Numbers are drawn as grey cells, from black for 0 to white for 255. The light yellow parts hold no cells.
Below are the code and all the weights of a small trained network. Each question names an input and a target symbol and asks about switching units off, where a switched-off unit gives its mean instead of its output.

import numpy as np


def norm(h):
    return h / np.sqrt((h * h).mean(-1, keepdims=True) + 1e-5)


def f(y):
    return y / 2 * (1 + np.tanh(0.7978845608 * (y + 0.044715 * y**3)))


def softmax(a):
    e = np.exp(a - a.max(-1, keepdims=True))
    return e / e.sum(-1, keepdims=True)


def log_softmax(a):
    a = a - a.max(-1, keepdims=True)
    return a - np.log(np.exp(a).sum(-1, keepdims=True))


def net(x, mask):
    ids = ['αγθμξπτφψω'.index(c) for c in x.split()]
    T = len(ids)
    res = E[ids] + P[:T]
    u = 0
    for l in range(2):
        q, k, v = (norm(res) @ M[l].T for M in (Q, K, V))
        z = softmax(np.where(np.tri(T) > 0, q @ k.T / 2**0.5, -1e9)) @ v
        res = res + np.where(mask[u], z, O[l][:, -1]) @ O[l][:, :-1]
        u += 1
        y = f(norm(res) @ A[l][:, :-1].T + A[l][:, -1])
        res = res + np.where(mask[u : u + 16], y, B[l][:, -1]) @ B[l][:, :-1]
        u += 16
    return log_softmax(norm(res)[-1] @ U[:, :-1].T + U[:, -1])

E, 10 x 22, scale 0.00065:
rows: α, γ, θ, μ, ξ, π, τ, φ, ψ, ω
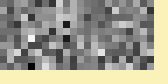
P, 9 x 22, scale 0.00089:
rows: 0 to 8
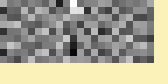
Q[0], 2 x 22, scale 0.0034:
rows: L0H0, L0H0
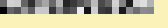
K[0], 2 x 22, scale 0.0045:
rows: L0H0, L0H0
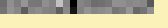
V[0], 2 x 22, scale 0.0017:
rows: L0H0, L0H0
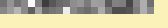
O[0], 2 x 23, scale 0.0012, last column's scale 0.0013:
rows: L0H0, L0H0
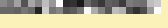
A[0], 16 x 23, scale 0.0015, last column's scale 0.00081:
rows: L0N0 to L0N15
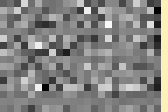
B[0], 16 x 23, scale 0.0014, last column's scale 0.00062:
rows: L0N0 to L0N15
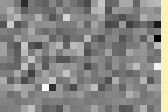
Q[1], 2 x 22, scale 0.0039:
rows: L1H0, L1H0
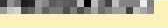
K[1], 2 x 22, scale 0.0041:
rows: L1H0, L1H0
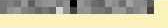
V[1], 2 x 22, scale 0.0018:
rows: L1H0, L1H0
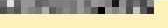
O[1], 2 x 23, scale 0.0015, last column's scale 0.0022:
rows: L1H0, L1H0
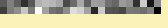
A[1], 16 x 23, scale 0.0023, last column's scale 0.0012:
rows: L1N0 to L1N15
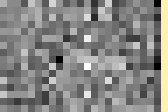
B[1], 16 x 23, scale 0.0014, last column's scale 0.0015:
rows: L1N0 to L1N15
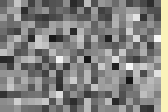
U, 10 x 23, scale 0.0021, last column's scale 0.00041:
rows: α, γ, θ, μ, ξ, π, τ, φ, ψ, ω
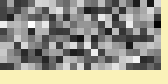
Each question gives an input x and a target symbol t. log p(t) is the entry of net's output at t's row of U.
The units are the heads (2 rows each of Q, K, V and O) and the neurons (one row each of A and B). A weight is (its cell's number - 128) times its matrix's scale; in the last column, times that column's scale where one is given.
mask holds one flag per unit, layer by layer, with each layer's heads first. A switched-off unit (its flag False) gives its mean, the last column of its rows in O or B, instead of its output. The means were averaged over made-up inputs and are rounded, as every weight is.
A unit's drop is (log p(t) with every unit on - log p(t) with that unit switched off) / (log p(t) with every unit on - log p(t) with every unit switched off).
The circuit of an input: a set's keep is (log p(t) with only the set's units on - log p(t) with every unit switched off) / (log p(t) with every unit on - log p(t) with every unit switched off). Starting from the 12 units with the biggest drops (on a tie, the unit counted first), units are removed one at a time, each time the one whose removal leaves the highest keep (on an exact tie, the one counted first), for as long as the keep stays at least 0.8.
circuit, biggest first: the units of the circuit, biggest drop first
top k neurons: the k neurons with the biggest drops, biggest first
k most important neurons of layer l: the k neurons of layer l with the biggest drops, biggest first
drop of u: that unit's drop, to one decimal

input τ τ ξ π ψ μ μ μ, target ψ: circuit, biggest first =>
(L0H0, L0N0, L1N15)
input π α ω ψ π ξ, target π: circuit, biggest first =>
(L0H0, L1N0)
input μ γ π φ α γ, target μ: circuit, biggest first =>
(L0H0, L0N12)
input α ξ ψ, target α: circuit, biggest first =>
(L0N3, L1H0)
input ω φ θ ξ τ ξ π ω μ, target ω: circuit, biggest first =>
(L0H0, L1N8)
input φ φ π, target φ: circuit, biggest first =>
(L1H0)
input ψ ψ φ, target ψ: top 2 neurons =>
(L1N2, L1N1)
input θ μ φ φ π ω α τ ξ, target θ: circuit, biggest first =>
(L0H0, L1N9)
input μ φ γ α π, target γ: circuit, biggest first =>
(L0H0, L1H0, L1N5, L1N3)
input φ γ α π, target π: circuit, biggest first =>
(L0H0, L1N0, L1H0)
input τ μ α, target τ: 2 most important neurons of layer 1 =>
(L1N11, L1N5)
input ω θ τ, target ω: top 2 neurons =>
(L1N8, L0N12)
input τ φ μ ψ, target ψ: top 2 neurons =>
(L1N2, L1N7)
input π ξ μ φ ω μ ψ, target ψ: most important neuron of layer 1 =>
(L1N2)
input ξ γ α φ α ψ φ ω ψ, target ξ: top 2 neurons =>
(L1N5, L0N0)
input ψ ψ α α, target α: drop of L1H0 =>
0.4
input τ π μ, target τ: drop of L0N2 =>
0.1
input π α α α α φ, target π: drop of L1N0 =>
0.8
